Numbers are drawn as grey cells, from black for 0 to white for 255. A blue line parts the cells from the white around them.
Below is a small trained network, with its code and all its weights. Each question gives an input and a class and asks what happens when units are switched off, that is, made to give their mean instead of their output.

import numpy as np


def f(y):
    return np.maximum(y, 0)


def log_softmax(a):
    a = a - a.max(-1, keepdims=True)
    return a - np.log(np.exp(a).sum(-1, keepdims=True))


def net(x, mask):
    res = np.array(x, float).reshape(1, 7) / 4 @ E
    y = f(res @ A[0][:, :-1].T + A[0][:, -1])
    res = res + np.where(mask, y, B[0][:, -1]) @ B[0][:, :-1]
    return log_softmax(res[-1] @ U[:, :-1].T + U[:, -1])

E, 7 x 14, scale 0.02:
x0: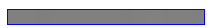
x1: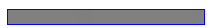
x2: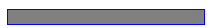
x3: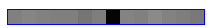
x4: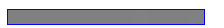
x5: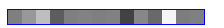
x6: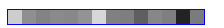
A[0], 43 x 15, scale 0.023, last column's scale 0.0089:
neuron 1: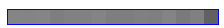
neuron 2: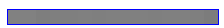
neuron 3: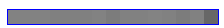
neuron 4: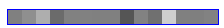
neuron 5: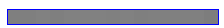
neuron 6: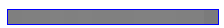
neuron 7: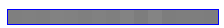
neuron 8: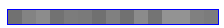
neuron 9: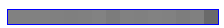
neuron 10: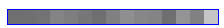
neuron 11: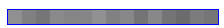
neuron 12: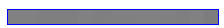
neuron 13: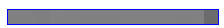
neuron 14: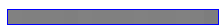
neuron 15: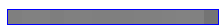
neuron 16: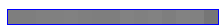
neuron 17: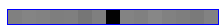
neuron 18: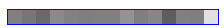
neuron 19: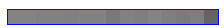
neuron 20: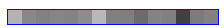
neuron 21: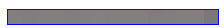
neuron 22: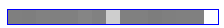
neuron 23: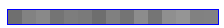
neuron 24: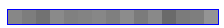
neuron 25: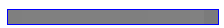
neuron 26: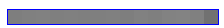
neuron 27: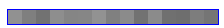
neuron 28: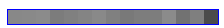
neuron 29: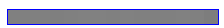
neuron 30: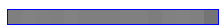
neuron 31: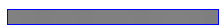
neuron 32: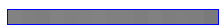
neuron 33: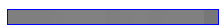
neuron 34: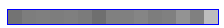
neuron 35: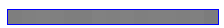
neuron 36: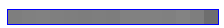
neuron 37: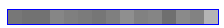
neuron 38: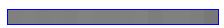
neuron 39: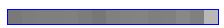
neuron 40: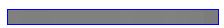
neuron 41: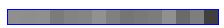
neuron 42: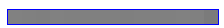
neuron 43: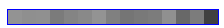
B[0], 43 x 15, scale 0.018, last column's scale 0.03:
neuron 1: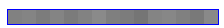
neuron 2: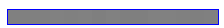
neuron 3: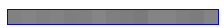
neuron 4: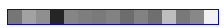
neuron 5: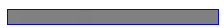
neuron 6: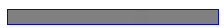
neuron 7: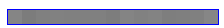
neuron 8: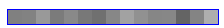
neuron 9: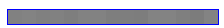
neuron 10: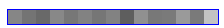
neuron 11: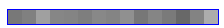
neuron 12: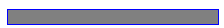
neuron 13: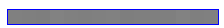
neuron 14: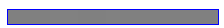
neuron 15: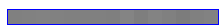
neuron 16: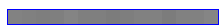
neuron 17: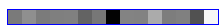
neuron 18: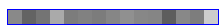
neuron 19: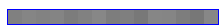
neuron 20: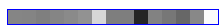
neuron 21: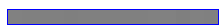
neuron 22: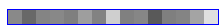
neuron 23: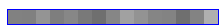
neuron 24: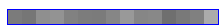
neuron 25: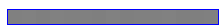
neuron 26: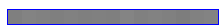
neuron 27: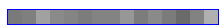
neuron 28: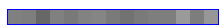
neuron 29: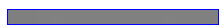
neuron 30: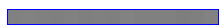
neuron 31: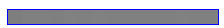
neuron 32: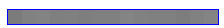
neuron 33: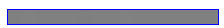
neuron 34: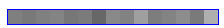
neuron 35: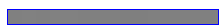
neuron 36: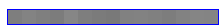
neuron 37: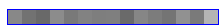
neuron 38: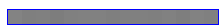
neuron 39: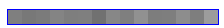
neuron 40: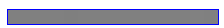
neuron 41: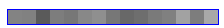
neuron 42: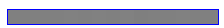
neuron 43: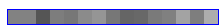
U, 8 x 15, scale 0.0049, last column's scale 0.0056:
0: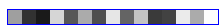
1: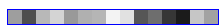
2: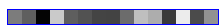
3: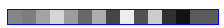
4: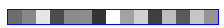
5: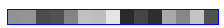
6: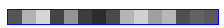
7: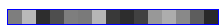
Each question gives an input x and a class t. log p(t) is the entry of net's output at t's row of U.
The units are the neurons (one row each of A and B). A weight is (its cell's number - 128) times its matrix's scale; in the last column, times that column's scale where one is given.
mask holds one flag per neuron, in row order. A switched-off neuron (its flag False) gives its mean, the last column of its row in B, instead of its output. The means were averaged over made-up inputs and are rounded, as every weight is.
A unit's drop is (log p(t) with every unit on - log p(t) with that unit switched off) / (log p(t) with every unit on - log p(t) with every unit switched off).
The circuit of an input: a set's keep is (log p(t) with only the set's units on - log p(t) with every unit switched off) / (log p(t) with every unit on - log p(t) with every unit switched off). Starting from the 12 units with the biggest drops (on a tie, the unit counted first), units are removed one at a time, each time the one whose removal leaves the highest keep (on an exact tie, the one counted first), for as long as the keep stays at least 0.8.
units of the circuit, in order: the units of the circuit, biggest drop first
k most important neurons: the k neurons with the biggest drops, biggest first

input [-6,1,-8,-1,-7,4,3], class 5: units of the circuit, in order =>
[neuron 17]
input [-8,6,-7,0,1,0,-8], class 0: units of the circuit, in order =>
[neuron 17; neuron 4]
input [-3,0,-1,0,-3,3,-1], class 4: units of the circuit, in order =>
[neuron 17; neuron 20]
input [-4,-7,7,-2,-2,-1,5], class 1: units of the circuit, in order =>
[neuron 17; neuron 4]
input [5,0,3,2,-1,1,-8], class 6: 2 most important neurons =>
[neuron 8; neuron 23]
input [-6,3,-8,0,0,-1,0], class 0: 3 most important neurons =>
[neuron 17; neuron 20; neuron 4]
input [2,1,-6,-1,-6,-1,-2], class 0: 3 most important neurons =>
[neuron 17; neuron 4; neuron 20]
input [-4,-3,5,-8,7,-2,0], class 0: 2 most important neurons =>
[neuron 20; neuron 4]
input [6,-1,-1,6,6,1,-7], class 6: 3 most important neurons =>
[neuron 8; neuron 23; neuron 18]
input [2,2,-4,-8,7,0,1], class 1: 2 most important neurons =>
[neuron 4; neuron 10]
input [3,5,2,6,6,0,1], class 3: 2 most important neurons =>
[neuron 4; neuron 10]
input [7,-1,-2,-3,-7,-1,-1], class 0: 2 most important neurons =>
[neuron 20; neuron 4]
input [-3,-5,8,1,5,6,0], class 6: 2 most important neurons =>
[neuron 20; neuron 22]
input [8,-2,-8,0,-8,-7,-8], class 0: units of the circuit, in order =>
[neuron 17]
